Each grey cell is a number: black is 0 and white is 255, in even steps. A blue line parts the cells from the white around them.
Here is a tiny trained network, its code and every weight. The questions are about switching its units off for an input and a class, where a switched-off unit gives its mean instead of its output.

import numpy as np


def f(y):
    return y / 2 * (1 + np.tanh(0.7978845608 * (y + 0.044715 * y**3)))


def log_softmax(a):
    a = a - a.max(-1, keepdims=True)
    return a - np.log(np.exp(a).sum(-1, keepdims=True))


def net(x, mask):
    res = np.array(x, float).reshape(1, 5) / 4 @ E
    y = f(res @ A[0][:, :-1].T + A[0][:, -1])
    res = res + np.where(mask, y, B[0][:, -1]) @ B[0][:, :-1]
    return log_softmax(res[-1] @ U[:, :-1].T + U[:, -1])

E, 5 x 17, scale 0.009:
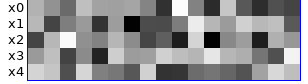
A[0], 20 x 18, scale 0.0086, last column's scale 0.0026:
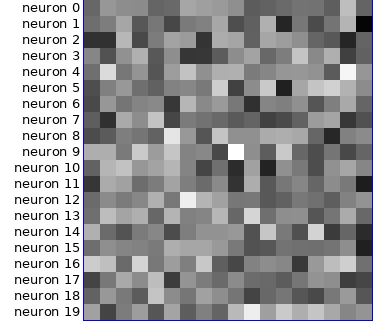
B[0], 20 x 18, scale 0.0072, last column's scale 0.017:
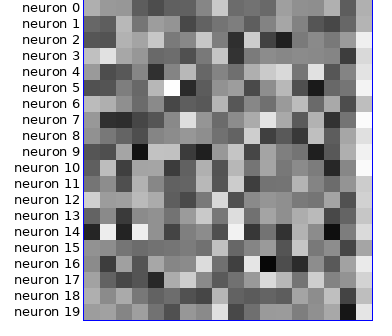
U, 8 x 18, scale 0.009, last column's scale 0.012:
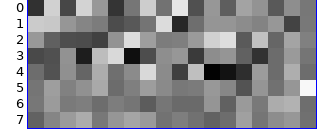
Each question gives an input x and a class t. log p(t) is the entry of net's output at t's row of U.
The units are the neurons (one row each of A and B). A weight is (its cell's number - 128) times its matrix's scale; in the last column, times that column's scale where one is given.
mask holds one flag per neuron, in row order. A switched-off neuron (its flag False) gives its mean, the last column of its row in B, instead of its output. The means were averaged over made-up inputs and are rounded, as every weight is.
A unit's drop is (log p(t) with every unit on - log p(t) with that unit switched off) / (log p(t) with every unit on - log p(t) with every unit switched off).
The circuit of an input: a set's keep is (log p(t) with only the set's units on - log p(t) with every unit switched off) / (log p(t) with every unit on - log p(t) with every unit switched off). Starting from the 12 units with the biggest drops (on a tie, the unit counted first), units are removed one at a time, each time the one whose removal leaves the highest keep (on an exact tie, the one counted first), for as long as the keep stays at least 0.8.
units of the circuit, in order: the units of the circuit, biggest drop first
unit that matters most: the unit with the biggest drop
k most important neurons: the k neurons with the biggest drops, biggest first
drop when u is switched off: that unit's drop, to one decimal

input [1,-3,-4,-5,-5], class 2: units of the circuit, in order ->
[neuron 17]
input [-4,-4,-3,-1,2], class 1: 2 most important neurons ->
[neuron 9; neuron 6]
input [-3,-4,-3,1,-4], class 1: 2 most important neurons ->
[neuron 16; neuron 9]
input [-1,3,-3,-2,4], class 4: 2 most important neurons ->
[neuron 16; neuron 10]
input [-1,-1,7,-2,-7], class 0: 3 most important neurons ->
[neuron 10; neuron 11; neuron 16]
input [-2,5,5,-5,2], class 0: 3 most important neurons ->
[neuron 10; neuron 11; neuron 4]
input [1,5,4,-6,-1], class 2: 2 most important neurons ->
[neuron 7; neuron 14]
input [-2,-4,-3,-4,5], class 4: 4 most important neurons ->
[neuron 16; neuron 4; neuron 19; neuron 3]
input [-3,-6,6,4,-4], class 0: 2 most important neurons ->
[neuron 13; neuron 10]
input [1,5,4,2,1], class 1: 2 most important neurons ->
[neuron 14; neuron 3]
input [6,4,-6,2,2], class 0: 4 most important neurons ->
[neuron 14; neuron 5; neuron 19; neuron 1]
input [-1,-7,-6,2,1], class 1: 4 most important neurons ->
[neuron 6; neuron 10; neuron 12; neuron 0]
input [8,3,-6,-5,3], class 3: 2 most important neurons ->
[neuron 9; neuron 10]
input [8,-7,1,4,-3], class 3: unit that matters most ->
neuron 9
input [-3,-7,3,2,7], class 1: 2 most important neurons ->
[neuron 2; neuron 6]
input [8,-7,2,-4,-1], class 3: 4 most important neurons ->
[neuron 9; neuron 19; neuron 3; neuron 4]
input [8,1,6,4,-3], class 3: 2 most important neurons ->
[neuron 9; neuron 14]
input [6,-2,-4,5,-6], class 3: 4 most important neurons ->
[neuron 9; neuron 16; neuron 7; neuron 17]
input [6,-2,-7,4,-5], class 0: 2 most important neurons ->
[neuron 14; neuron 5]
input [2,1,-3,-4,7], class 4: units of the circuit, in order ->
[neuron 16]
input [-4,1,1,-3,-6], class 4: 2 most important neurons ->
[neuron 2; neuron 9]
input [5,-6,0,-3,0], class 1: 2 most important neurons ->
[neuron 5; neuron 12]
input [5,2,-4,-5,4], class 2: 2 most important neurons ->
[neuron 5; neuron 7]
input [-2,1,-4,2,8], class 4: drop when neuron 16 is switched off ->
1.8
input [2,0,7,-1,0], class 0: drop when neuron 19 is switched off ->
0.0
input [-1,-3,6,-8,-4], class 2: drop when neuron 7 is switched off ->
1.3
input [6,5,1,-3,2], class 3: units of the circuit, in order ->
[neuron 9]
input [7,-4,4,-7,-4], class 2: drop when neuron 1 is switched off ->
0.1
